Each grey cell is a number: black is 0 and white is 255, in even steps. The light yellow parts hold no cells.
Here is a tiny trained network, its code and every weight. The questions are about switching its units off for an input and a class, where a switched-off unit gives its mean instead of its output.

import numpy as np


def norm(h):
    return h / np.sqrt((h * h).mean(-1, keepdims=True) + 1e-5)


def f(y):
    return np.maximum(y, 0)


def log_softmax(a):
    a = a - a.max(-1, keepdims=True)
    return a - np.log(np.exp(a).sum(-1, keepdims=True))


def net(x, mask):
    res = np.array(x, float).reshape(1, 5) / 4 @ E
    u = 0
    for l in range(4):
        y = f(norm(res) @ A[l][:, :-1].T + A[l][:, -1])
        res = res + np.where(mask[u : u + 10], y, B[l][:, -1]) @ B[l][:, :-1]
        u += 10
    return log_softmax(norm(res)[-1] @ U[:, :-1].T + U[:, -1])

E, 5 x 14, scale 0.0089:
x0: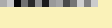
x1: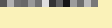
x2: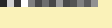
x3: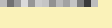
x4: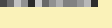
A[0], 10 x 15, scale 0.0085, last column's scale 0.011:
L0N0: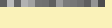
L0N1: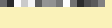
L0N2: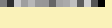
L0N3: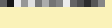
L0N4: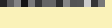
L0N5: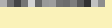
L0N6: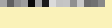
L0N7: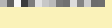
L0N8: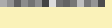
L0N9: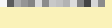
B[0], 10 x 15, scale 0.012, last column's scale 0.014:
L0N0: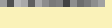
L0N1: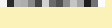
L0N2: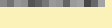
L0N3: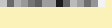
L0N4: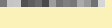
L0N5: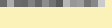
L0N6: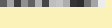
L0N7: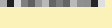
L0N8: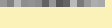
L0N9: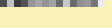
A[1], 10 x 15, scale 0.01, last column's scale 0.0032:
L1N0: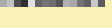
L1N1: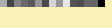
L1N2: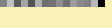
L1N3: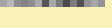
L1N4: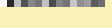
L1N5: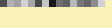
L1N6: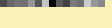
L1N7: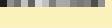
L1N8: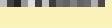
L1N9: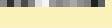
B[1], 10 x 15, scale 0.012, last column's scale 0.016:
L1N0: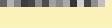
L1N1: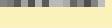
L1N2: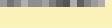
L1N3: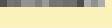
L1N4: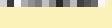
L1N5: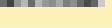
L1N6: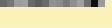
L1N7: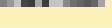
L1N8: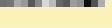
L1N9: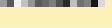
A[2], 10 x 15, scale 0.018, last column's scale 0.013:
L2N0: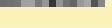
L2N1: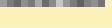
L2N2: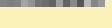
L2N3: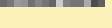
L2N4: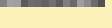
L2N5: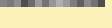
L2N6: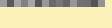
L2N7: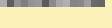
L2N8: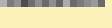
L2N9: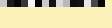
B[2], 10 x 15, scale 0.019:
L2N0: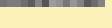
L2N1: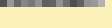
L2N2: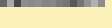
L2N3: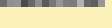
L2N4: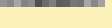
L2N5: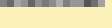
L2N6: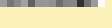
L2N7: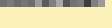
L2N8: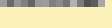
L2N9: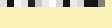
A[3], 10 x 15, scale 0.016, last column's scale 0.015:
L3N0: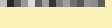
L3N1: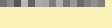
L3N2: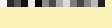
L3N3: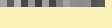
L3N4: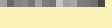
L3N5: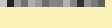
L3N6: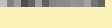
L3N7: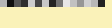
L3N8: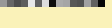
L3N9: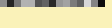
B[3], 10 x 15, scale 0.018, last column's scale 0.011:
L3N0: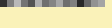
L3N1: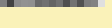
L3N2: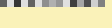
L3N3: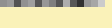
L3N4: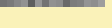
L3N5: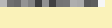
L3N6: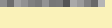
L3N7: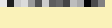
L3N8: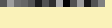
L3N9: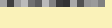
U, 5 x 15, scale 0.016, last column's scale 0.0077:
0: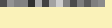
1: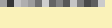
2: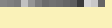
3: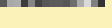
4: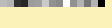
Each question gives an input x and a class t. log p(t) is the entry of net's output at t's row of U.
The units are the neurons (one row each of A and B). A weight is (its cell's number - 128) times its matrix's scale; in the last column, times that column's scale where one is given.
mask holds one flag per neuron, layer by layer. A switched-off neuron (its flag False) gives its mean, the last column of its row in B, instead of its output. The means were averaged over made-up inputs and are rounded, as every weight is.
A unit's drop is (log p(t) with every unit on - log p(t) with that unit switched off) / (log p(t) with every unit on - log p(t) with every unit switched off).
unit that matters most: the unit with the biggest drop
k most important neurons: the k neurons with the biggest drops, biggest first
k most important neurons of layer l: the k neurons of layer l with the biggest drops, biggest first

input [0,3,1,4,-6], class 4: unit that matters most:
L0N7
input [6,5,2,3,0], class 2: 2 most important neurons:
L0N1, L0N7
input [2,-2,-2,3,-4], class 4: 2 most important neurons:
L0N5, L0N9
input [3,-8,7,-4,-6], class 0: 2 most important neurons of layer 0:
L0N7, L0N5
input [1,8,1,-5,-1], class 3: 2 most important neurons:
L0N1, L0N4
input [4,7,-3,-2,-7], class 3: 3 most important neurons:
L0N1, L0N7, L2N4
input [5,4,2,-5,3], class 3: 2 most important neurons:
L0N1, L1N4
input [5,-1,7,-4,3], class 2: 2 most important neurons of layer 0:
L0N7, L0N9
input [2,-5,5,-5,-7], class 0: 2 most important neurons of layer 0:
L0N1, L0N4
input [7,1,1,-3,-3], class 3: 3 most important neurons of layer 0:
L0N1, L0N7, L0N6
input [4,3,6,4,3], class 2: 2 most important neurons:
L0N1, L1N2
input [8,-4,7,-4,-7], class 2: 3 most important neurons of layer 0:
L0N1, L0N0, L0N9
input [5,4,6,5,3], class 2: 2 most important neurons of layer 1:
L1N2, L1N0
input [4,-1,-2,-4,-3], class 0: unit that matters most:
L1N4
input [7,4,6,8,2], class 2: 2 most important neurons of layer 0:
L0N1, L0N7
